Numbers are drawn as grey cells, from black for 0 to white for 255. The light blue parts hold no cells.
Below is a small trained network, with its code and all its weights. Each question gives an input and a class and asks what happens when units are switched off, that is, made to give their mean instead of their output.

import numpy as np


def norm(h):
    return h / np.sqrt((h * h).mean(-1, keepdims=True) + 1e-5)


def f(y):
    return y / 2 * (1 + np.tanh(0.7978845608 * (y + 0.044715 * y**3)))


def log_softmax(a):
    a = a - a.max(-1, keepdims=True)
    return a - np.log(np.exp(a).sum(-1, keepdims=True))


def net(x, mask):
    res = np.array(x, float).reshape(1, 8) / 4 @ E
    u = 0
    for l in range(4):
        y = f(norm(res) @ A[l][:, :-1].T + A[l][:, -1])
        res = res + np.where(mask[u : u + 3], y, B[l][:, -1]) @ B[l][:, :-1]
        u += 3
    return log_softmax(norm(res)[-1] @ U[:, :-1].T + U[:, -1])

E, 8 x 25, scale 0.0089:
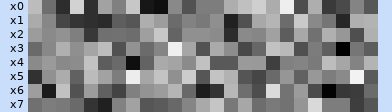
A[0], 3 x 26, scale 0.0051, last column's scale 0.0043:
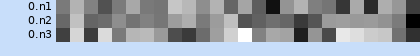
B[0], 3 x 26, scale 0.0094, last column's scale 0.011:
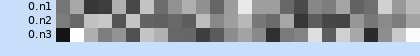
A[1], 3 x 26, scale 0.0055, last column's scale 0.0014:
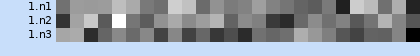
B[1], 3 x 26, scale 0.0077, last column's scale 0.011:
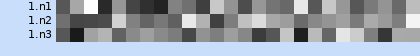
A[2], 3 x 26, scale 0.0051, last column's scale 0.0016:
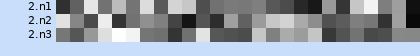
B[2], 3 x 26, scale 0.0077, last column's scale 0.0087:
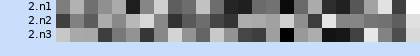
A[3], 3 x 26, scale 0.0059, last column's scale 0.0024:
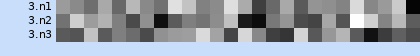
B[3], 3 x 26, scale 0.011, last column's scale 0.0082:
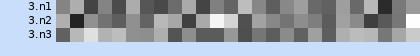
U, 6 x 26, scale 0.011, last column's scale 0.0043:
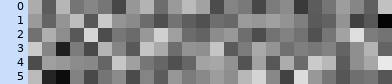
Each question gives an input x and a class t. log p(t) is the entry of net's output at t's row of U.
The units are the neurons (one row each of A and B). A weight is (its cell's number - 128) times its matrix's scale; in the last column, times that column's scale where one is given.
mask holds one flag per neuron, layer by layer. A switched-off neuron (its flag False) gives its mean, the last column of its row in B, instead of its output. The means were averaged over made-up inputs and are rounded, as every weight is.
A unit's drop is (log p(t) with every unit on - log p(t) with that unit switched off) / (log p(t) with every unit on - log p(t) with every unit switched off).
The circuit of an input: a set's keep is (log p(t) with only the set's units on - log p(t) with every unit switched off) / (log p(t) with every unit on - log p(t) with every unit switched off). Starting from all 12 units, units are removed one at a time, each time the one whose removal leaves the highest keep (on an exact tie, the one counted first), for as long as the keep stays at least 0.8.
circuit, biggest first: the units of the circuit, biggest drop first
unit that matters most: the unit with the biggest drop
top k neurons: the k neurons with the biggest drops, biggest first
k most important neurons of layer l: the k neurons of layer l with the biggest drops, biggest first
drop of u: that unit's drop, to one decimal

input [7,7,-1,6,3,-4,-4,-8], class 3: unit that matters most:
2.n3
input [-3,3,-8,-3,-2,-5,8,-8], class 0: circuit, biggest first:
1.n3, 2.n3
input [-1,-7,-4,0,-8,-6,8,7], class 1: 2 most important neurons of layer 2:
2.n2, 2.n1
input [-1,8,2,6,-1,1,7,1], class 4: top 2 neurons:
3.n3, 2.n1
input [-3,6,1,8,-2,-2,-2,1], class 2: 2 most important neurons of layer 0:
0.n1, 0.n3
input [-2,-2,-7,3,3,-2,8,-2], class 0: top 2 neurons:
2.n3, 0.n3
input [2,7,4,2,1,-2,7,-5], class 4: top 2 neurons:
3.n3, 1.n3
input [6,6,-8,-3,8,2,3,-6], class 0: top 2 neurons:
2.n3, 0.n3
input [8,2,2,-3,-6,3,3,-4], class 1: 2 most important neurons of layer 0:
0.n1, 0.n3
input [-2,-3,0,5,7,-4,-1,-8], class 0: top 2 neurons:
0.n3, 3.n2
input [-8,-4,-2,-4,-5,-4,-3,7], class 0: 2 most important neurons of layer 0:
0.n1, 0.n2
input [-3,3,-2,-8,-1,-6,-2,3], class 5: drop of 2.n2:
0.3
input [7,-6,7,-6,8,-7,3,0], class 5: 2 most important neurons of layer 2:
2.n2, 2.n1
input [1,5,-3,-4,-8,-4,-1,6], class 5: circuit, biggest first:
0.n3
